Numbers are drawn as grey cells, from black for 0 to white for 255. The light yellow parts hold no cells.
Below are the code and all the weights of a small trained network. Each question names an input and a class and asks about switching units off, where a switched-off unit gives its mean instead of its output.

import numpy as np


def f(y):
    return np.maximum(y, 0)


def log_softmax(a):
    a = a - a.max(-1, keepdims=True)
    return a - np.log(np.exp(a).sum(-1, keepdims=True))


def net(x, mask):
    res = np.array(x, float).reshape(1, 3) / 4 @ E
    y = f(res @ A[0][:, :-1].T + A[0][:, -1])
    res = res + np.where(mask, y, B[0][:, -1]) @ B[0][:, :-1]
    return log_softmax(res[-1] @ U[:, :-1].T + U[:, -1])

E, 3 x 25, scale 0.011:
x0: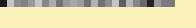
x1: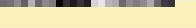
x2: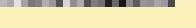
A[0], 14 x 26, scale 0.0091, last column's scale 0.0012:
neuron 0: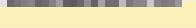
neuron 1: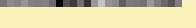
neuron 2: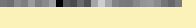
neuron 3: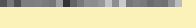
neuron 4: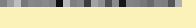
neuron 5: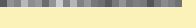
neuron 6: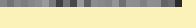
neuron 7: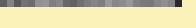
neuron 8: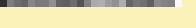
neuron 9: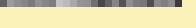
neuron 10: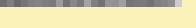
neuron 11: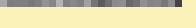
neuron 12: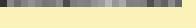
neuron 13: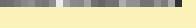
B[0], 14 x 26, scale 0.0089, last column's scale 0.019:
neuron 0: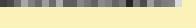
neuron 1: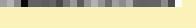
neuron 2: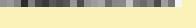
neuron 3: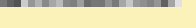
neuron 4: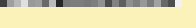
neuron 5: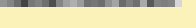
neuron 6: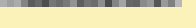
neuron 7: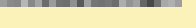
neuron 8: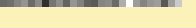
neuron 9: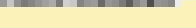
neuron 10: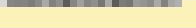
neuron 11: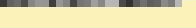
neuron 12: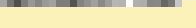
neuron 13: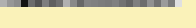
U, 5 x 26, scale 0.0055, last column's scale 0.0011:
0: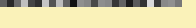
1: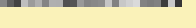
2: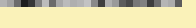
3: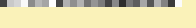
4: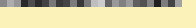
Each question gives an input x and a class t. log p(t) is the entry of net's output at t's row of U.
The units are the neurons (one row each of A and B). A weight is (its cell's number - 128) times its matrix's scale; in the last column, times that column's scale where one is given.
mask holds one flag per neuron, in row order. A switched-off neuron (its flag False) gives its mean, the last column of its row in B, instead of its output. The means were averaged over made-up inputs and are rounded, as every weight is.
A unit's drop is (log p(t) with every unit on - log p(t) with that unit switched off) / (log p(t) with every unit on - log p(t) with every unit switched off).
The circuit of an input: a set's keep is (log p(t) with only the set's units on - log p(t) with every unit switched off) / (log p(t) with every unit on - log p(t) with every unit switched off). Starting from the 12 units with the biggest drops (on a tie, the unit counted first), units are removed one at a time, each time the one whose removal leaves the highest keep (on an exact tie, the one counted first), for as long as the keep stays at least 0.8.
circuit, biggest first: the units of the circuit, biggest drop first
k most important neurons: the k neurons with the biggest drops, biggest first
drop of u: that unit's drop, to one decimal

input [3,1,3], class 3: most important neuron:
[neuron 4]
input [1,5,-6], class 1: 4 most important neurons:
[neuron 3; neuron 12; neuron 8; neuron 13]
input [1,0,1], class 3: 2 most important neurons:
[neuron 2; neuron 1]
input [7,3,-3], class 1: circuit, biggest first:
[neuron 12; neuron 3]
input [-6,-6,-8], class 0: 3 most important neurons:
[neuron 0; neuron 9; neuron 1]
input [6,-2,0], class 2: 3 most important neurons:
[neuron 4; neuron 5; neuron 3]
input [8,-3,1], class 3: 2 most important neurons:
[neuron 1; neuron 2]
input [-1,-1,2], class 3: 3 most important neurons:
[neuron 2; neuron 1; neuron 13]
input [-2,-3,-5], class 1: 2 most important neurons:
[neuron 3; neuron 1]
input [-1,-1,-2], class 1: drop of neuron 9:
0.1
